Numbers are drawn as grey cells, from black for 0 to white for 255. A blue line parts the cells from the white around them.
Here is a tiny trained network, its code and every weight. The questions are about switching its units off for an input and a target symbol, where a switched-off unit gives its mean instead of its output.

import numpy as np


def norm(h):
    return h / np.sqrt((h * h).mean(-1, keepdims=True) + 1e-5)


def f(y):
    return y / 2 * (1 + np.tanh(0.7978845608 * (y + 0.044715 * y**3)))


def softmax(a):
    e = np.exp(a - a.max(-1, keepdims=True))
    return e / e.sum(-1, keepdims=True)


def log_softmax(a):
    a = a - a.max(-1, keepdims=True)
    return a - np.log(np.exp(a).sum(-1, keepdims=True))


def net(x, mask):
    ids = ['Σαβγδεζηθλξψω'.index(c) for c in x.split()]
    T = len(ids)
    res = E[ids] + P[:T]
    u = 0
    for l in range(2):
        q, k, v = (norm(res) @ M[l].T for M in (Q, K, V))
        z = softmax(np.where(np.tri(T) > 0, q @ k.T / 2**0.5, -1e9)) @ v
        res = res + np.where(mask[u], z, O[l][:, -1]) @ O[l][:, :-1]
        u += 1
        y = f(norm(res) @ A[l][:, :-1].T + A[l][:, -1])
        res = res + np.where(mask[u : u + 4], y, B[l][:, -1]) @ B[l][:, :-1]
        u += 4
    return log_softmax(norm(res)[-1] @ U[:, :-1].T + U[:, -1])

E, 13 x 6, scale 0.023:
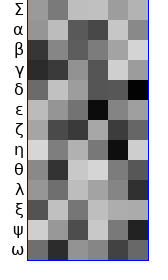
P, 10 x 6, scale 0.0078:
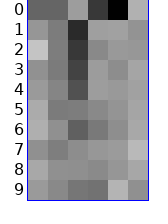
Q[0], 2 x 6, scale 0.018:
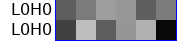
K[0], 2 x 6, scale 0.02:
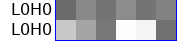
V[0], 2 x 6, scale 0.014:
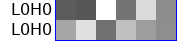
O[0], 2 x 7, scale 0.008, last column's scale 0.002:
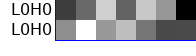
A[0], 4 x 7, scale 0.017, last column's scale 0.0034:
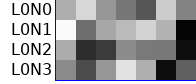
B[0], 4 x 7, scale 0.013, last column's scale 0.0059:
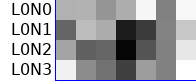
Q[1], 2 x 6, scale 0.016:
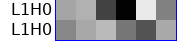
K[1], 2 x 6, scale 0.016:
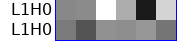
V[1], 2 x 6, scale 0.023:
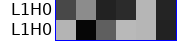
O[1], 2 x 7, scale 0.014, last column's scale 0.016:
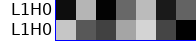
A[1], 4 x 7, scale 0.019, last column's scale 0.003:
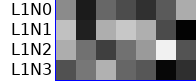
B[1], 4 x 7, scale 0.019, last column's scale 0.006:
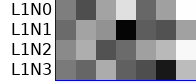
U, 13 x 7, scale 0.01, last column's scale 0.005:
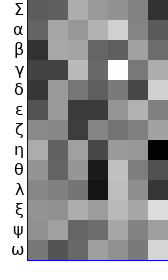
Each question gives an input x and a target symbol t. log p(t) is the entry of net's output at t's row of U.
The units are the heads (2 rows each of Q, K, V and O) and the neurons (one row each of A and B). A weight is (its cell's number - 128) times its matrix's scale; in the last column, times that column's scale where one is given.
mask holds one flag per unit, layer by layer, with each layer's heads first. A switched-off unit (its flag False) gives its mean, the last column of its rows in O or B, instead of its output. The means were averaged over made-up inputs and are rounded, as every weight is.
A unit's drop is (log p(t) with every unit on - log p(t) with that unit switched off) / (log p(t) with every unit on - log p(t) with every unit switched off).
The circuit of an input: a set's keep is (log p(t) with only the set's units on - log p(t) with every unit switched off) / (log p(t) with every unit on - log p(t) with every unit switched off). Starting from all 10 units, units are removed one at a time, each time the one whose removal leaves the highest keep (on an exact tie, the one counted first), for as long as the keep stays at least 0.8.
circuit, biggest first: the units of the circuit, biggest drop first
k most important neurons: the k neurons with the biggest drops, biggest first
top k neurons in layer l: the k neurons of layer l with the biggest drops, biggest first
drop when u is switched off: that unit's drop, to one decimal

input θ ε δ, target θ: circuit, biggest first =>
[L1H0; L1N1]
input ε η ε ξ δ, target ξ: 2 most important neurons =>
[L0N3; L0N0]
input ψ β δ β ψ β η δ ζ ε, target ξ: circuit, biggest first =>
[L1H0; L0N0]
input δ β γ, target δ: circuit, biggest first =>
[L1H0]
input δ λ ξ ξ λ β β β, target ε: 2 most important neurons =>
[L0N1; L0N0]
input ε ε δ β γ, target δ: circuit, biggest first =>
[L1H0; L0N0]
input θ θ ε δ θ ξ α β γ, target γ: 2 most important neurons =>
[L0N1; L0N2]
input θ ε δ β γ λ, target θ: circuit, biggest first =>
[L1N1; L1H0]
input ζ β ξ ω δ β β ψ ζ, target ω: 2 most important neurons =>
[L1N0; L0N0]
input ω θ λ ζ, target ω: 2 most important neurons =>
[L1N0; L0N3]
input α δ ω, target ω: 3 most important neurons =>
[L1N0; L0N2; L0N1]
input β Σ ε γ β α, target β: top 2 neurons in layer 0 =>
[L0N1; L0N3]
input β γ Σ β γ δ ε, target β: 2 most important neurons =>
[L0N1; L0N3]
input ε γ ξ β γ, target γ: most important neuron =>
[L0N3]
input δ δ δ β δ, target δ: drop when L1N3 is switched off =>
0.1
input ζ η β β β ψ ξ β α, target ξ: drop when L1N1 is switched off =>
0.0
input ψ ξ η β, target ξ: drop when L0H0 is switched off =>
0.2
